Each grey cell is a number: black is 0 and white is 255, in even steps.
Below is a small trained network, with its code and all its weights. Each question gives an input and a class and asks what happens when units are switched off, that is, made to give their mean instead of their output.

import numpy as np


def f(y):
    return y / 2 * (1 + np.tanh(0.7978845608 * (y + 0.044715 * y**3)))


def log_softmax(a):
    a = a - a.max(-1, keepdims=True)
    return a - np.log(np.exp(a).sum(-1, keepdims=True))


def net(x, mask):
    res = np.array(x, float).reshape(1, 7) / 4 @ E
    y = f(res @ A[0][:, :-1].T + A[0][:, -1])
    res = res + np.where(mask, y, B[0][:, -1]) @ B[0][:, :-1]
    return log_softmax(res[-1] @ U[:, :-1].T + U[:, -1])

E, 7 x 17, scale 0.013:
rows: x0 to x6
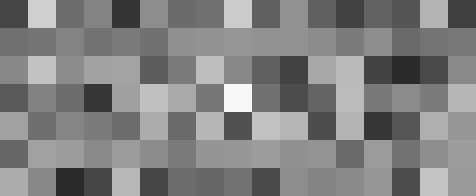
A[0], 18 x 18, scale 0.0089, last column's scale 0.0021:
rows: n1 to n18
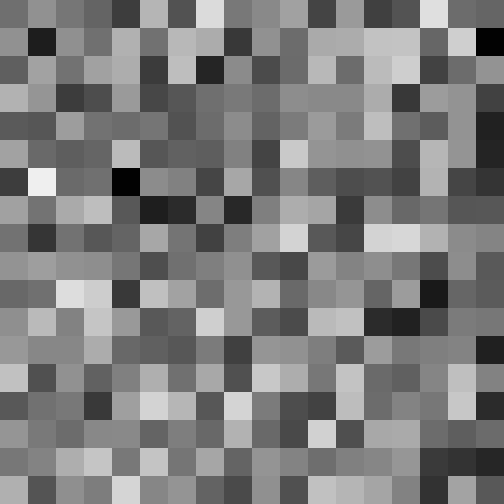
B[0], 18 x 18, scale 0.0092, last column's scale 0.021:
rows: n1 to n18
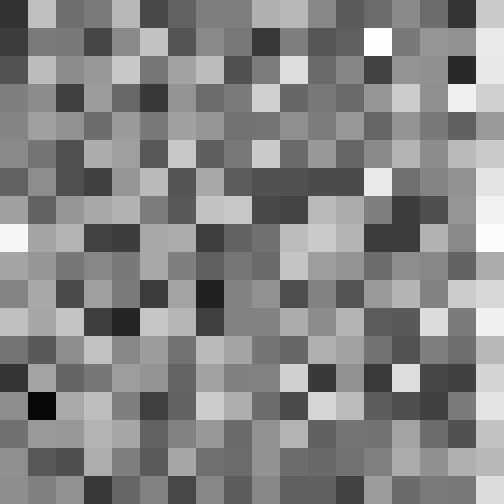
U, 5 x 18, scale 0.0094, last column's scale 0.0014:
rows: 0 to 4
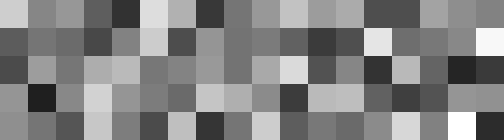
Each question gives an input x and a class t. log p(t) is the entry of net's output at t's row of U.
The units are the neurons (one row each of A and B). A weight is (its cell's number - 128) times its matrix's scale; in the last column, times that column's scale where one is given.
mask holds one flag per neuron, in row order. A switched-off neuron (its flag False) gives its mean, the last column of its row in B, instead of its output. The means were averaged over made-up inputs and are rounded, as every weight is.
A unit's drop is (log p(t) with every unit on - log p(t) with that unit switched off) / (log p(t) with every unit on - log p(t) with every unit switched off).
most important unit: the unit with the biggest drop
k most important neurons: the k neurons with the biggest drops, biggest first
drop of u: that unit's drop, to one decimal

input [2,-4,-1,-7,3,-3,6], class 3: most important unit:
n8
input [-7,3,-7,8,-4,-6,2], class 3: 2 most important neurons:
n15; n12
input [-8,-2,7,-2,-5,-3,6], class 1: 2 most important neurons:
n2; n9
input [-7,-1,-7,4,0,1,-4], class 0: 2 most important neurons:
n9; n7
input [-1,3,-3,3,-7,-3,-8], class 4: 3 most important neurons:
n11; n14; n17
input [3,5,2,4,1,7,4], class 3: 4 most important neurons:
n15; n11; n2; n9
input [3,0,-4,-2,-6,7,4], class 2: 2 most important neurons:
n3; n12
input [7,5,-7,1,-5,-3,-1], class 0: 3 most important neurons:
n9; n2; n18
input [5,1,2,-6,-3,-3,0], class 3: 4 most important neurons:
n8; n2; n18; n13
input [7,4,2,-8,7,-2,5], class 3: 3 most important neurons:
n8; n2; n13
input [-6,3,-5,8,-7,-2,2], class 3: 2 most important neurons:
n15; n14
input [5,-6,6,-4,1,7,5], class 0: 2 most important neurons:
n12; n2
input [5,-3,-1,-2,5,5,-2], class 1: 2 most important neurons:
n7; n3
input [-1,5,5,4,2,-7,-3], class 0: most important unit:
n12
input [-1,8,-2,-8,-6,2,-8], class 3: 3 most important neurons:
n8; n13; n4
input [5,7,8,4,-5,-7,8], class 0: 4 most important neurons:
n12; n11; n10; n17
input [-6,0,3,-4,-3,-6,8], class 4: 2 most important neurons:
n4; n6
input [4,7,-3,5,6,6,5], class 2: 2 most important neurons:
n1; n8
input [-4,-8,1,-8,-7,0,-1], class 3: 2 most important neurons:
n8; n14
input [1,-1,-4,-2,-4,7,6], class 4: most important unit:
n12
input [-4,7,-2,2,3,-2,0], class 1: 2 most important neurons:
n3; n2
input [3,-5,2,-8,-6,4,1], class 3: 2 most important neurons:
n8; n14
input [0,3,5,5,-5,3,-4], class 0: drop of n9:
-0.1
